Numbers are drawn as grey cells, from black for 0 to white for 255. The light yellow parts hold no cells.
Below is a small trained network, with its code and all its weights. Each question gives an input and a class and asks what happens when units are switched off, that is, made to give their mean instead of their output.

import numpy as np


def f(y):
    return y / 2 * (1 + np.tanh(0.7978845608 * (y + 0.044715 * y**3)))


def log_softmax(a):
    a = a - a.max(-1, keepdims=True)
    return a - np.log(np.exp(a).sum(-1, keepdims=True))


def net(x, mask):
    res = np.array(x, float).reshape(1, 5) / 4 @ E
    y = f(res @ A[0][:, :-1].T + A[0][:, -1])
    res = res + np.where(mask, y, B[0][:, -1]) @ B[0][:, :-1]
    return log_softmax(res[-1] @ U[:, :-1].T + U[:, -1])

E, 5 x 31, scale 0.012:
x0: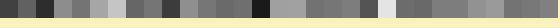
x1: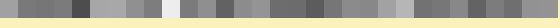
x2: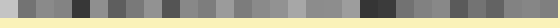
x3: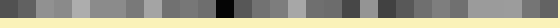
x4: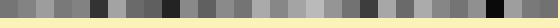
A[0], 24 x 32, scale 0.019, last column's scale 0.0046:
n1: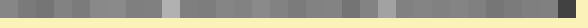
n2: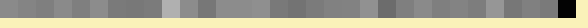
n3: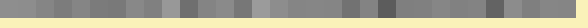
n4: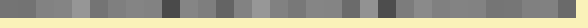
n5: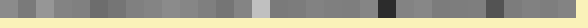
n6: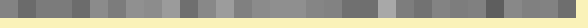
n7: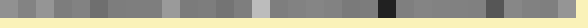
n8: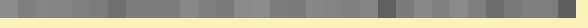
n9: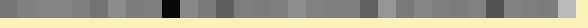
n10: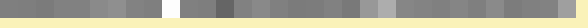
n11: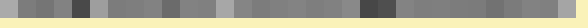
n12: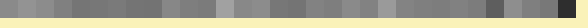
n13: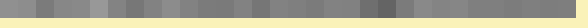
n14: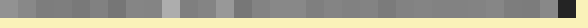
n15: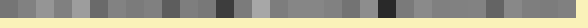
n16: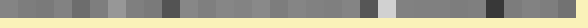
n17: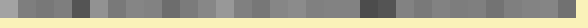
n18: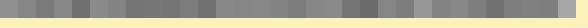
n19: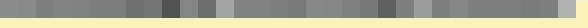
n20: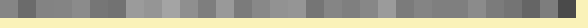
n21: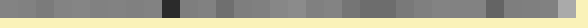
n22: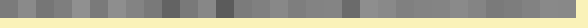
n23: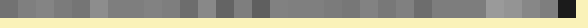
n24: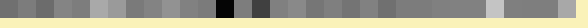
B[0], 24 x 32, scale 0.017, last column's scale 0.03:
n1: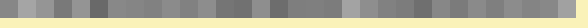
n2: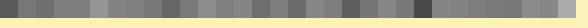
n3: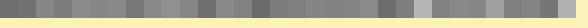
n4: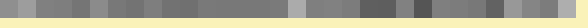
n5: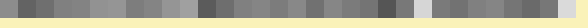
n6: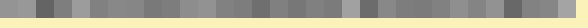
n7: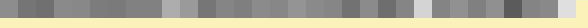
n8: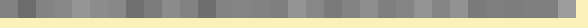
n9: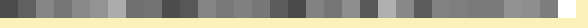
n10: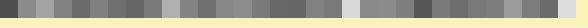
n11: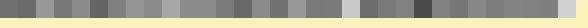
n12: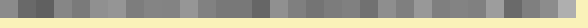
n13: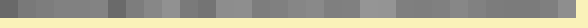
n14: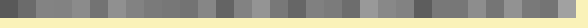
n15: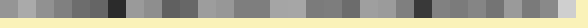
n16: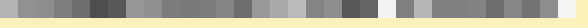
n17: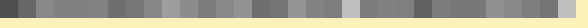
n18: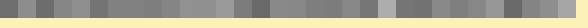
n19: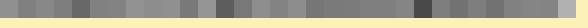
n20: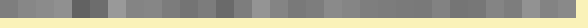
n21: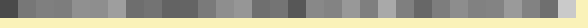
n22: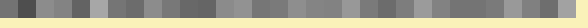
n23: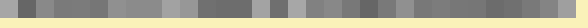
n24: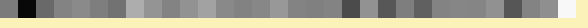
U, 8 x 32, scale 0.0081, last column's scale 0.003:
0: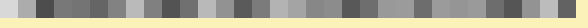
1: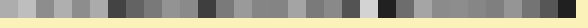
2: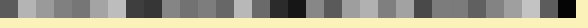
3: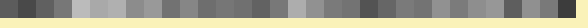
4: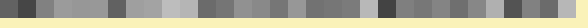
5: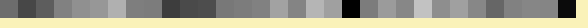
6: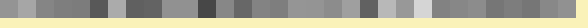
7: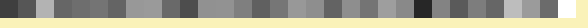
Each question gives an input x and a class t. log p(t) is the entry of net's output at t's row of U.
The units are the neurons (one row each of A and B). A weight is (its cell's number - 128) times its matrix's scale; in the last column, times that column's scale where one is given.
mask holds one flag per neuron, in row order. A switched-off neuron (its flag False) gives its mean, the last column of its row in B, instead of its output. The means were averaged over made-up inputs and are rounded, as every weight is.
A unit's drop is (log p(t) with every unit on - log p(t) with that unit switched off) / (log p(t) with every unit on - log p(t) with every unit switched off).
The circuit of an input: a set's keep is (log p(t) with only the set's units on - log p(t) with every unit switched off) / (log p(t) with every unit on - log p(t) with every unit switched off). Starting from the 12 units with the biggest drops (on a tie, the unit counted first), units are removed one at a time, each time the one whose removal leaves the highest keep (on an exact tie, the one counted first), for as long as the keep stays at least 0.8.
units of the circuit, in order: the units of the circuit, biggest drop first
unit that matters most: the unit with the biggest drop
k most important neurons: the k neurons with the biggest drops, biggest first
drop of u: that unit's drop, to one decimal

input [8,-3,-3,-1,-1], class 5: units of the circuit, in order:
[n10; n11]
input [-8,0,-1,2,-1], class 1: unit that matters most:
n24
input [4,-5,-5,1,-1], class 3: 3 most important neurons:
[n16; n15; n10]
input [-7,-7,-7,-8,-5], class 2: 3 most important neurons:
[n24; n16; n2]
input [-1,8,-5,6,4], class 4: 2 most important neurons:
[n9; n24]
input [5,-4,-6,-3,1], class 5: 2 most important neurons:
[n10; n11]
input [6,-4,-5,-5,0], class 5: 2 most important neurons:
[n10; n11]
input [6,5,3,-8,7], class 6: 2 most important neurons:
[n16; n24]
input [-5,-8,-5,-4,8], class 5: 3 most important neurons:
[n10; n11; n5]
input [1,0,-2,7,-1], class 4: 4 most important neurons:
[n24; n9; n16; n21]
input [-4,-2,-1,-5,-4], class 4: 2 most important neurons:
[n9; n21]
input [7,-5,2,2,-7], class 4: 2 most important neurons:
[n24; n9]
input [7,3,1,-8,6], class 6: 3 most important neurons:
[n16; n24; n15]
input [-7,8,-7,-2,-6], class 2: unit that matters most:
n10
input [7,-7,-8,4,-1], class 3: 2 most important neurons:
[n24; n16]
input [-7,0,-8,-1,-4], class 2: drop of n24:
0.2
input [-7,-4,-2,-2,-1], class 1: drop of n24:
0.2
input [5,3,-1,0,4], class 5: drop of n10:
0.3
